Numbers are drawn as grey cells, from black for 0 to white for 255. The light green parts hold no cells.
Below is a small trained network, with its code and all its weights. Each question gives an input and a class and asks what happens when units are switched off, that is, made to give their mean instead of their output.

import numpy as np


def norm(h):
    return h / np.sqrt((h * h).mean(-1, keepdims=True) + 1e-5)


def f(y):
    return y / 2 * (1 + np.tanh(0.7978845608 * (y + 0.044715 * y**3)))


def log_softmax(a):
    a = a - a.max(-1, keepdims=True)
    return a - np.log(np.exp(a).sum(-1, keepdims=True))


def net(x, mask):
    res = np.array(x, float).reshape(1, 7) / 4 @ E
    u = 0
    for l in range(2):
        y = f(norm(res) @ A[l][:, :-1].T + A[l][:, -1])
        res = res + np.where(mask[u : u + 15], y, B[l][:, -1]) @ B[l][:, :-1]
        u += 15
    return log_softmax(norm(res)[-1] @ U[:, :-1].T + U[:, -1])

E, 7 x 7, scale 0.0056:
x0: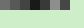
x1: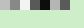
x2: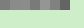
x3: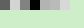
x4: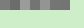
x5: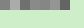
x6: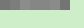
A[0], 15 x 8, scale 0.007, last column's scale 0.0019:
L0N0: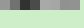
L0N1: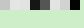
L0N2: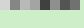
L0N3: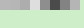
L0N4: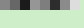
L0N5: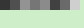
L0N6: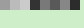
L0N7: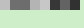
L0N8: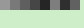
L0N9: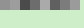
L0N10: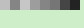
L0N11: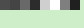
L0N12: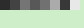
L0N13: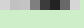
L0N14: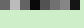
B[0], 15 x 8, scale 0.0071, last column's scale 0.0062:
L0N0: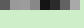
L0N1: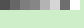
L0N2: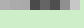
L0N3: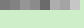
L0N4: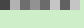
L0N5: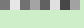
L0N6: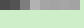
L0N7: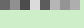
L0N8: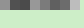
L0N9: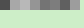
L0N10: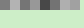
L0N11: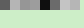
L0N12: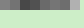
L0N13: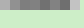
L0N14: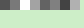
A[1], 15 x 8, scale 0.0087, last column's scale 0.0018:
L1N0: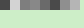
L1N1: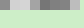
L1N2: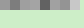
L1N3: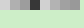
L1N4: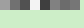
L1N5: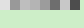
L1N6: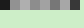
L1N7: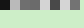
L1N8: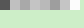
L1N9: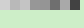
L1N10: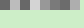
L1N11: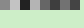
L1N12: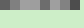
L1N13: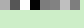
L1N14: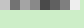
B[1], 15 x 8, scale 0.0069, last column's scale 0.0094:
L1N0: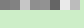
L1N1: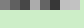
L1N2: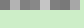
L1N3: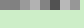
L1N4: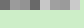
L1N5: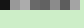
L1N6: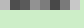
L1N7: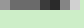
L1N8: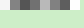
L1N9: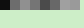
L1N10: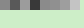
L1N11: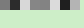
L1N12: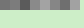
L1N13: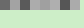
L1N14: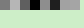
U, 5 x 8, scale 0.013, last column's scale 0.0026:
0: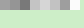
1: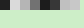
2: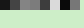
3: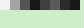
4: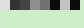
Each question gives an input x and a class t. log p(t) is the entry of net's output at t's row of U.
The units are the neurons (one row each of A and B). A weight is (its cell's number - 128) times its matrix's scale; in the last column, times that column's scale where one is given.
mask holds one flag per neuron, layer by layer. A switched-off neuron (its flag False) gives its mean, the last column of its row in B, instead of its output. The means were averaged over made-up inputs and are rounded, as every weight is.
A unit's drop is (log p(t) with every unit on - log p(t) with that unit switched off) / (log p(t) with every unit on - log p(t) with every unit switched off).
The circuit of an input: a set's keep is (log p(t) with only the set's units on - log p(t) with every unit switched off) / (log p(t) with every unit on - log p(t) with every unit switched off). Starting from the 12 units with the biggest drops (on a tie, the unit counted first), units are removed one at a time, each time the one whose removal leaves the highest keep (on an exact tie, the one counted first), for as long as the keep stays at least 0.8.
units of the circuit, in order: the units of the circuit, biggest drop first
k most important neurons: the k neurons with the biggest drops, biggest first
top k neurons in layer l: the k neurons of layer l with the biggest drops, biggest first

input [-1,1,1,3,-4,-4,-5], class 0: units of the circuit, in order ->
L0N1
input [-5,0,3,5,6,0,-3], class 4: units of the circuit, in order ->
L1N7, L1N6
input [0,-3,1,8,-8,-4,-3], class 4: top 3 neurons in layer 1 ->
L1N6, L1N8, L1N5
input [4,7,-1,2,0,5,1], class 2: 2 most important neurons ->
L0N1, L1N8
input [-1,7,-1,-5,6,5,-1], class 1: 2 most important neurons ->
L1N8, L1N9
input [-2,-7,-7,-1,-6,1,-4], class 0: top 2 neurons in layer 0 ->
L0N4, L0N7
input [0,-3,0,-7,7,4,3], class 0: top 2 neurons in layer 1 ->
L1N4, L1N5
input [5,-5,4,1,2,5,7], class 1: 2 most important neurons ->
L0N11, L1N0
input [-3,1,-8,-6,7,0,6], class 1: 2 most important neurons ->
L0N2, L0N1
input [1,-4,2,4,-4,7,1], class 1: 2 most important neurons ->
L0N0, L0N11
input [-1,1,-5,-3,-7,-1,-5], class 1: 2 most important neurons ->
L0N2, L0N1
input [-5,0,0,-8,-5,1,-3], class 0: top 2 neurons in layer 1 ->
L1N4, L1N7
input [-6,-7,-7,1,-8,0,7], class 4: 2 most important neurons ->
L1N7, L0N1
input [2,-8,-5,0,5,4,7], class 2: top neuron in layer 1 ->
L1N11
